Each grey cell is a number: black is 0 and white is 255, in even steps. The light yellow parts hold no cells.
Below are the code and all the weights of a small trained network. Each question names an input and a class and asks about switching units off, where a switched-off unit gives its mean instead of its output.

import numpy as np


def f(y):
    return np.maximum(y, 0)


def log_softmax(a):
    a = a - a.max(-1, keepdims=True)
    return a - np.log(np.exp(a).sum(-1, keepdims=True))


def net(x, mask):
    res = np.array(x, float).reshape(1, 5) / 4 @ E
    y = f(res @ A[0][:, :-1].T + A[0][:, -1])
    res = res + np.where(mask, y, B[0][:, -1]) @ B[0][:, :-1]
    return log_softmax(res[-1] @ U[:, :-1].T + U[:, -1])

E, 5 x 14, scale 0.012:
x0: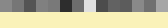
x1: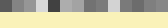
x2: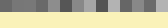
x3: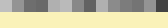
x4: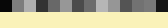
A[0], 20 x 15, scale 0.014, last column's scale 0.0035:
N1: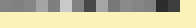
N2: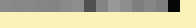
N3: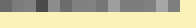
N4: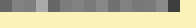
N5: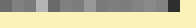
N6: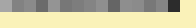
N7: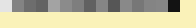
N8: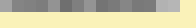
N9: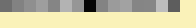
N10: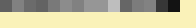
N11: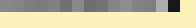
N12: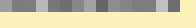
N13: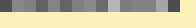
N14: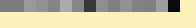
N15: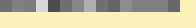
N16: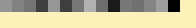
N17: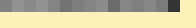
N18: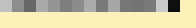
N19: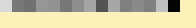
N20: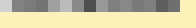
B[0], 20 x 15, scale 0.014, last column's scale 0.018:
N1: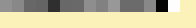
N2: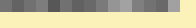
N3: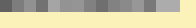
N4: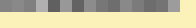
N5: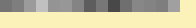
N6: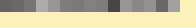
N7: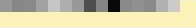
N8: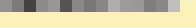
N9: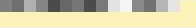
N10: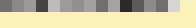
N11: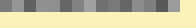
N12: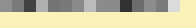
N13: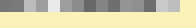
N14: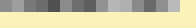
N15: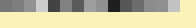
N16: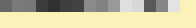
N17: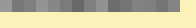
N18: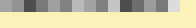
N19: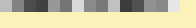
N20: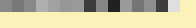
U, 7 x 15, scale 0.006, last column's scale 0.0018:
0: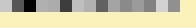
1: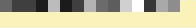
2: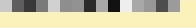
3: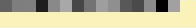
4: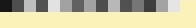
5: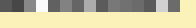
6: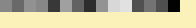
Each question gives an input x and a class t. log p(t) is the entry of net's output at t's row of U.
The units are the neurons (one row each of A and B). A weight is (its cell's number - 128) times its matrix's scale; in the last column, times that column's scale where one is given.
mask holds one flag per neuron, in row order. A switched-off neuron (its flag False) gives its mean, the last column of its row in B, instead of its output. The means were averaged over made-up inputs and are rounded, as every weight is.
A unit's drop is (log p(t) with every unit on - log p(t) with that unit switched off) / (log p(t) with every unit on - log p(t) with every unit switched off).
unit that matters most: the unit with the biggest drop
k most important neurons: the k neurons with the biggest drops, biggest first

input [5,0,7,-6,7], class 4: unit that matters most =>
N13
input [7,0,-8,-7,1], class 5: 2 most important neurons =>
(N15; N5)
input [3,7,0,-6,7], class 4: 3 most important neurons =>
(N10; N13; N12)
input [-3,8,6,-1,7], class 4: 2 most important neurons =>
(N10; N13)
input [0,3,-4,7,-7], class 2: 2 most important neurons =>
(N20; N7)
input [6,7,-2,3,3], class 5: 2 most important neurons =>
(N1; N19)
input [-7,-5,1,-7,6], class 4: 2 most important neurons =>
(N20; N3)
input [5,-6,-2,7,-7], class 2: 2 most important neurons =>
(N7; N20)
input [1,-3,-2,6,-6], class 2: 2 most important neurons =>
(N7; N20)
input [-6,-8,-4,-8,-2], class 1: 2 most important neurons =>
(N16; N20)
